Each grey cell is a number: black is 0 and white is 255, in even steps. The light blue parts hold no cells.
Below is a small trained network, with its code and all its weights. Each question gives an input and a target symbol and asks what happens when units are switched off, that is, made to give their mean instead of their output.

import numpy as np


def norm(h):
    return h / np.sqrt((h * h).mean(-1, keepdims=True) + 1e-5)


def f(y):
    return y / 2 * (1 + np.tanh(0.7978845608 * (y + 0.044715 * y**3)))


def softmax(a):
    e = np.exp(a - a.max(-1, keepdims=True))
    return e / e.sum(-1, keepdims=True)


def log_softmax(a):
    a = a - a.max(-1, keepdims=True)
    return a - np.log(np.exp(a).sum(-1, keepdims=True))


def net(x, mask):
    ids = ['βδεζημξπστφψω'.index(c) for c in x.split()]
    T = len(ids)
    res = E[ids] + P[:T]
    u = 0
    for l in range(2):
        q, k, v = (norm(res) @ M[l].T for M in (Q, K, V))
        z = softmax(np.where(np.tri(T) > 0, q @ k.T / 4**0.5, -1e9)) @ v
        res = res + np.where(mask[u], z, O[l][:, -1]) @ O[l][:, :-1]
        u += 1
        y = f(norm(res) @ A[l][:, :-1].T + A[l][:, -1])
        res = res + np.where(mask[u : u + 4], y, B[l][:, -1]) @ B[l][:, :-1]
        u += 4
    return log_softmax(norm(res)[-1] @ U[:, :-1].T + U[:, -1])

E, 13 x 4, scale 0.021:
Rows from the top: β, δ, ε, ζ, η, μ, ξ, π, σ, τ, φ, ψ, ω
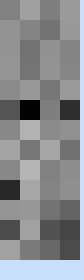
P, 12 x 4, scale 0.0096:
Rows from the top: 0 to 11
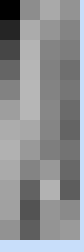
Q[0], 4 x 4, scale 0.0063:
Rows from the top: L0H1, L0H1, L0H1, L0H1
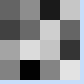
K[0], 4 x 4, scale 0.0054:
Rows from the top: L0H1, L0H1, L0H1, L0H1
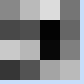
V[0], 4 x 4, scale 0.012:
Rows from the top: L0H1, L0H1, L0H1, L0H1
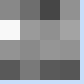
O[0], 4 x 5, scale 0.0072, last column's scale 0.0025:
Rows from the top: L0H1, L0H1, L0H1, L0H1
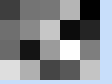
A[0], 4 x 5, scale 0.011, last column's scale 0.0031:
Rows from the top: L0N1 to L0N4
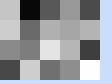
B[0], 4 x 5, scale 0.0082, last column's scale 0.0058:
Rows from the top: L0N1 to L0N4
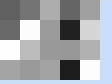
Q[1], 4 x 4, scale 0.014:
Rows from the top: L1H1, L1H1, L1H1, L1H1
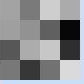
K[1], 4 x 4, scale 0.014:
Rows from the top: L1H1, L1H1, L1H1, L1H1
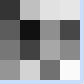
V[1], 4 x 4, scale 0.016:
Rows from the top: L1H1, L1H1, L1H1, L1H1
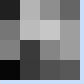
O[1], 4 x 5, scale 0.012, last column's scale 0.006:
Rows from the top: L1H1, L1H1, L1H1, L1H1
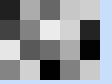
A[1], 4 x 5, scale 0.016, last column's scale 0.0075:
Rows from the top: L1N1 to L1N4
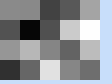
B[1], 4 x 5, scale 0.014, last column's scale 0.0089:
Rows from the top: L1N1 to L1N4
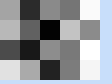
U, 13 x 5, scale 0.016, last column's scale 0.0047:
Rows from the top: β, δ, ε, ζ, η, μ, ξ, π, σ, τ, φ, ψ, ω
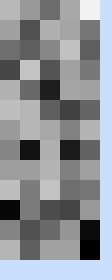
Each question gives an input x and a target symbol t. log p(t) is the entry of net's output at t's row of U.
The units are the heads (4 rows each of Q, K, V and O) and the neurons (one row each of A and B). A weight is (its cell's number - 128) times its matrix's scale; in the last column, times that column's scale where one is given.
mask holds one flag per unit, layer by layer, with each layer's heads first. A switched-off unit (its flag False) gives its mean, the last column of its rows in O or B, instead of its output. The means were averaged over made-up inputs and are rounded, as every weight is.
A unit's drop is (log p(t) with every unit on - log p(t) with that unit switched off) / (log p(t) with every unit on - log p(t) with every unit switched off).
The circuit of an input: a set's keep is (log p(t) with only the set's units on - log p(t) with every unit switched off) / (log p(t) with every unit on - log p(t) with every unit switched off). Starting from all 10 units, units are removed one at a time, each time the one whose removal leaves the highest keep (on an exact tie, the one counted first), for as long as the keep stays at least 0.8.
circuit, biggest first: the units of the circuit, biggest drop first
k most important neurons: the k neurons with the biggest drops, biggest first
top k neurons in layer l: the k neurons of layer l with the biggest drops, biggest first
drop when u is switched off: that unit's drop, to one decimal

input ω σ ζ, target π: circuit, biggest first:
[L0H1, L1H1]
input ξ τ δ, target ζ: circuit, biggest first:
[L1H1]
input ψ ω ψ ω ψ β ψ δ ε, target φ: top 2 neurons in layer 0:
[L0N2, L0N4]
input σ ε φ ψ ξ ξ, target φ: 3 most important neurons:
[L0N3, L0N2, L1N3]
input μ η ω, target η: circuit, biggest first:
[L1H1, L0N2]
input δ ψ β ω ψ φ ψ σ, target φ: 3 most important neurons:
[L0N4, L0N3, L1N1]
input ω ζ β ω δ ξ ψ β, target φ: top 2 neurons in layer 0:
[L0N2, L0N3]
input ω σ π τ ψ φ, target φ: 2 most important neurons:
[L0N4, L0N3]
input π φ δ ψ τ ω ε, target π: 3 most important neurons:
[L0N2, L0N3, L1N3]
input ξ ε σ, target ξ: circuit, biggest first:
[L1H1, L1N4]
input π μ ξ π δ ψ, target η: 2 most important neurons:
[L0N2, L1N1]
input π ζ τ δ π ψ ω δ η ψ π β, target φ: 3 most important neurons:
[L0N2, L1N4, L1N3]
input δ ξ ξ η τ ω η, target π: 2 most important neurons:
[L0N2, L0N3]
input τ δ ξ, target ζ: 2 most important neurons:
[L0N3, L1N4]
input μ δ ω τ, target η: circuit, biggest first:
[L1H1]
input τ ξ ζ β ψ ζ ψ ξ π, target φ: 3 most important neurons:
[L0N2, L0N3, L0N4]
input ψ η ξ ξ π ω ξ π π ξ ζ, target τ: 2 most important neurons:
[L0N3, L1N4]
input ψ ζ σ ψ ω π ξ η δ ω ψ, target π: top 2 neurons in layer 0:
[L0N2, L0N4]
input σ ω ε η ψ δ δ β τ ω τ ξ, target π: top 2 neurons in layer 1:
[L1N3, L1N4]
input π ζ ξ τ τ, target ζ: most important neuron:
[L0N4]
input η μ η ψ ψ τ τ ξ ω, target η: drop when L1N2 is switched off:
0.0
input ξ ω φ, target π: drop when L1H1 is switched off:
0.1
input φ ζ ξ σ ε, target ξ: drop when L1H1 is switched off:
1.5
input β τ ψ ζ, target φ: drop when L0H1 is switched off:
0.2
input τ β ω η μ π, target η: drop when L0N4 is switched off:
0.2
